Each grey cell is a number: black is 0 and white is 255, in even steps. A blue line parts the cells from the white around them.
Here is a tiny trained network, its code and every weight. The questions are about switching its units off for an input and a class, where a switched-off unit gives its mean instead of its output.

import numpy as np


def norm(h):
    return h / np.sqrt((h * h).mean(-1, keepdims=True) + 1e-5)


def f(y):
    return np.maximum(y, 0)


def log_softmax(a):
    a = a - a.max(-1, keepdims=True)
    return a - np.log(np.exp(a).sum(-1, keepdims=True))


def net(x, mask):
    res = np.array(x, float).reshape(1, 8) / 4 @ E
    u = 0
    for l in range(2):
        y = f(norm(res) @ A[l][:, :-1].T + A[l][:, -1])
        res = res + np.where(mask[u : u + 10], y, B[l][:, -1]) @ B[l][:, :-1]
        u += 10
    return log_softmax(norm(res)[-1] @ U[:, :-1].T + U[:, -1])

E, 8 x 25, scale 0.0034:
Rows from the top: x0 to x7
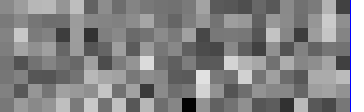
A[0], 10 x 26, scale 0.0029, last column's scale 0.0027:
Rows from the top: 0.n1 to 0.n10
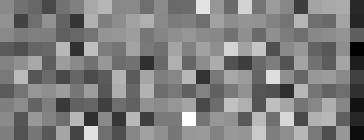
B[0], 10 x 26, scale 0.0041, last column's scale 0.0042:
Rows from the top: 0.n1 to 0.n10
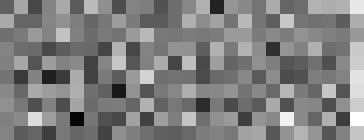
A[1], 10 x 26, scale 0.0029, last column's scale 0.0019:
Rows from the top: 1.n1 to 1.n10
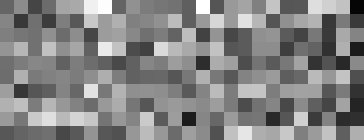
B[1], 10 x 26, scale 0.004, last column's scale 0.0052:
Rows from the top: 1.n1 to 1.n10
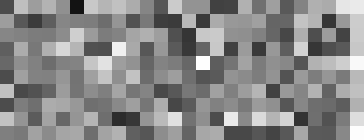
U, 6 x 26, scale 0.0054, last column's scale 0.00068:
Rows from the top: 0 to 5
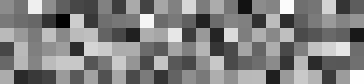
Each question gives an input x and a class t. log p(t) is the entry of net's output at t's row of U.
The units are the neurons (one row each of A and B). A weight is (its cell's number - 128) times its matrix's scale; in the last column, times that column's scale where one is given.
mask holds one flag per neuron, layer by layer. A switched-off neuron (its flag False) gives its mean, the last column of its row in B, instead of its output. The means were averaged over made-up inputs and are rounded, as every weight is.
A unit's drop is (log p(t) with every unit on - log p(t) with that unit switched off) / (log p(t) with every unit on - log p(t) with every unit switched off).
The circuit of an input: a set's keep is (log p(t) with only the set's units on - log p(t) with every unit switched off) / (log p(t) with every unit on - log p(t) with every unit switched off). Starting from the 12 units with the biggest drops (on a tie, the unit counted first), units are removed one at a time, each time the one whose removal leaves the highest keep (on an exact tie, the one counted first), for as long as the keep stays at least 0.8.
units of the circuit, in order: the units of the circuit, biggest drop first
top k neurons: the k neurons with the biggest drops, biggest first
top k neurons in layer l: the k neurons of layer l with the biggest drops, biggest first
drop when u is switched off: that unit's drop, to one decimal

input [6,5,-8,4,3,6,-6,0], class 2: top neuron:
[1.n9]
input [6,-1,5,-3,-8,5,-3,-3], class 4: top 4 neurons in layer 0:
[0.n5; 0.n7; 0.n9; 0.n6]
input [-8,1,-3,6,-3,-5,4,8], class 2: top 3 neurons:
[1.n9; 0.n7; 1.n10]
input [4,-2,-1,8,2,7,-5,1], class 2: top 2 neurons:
[1.n9; 0.n7]
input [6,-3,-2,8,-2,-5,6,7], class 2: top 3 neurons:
[1.n9; 0.n7; 1.n10]
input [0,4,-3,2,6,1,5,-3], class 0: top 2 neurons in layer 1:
[1.n5; 1.n2]
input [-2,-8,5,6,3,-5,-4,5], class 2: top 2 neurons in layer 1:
[1.n9; 1.n5]
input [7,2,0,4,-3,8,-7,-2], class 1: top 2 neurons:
[0.n6; 1.n5]
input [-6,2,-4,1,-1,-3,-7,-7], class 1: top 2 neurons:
[0.n6; 0.n8]
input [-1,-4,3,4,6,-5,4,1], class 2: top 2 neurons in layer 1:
[1.n1; 1.n5]
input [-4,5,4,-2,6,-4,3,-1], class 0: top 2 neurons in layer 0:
[0.n9; 0.n5]
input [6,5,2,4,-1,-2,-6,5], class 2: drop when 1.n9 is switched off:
0.2
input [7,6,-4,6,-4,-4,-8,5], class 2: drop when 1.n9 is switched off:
0.1
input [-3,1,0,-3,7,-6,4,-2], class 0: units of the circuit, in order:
[0.n9]
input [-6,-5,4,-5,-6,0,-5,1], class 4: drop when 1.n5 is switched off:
0.0
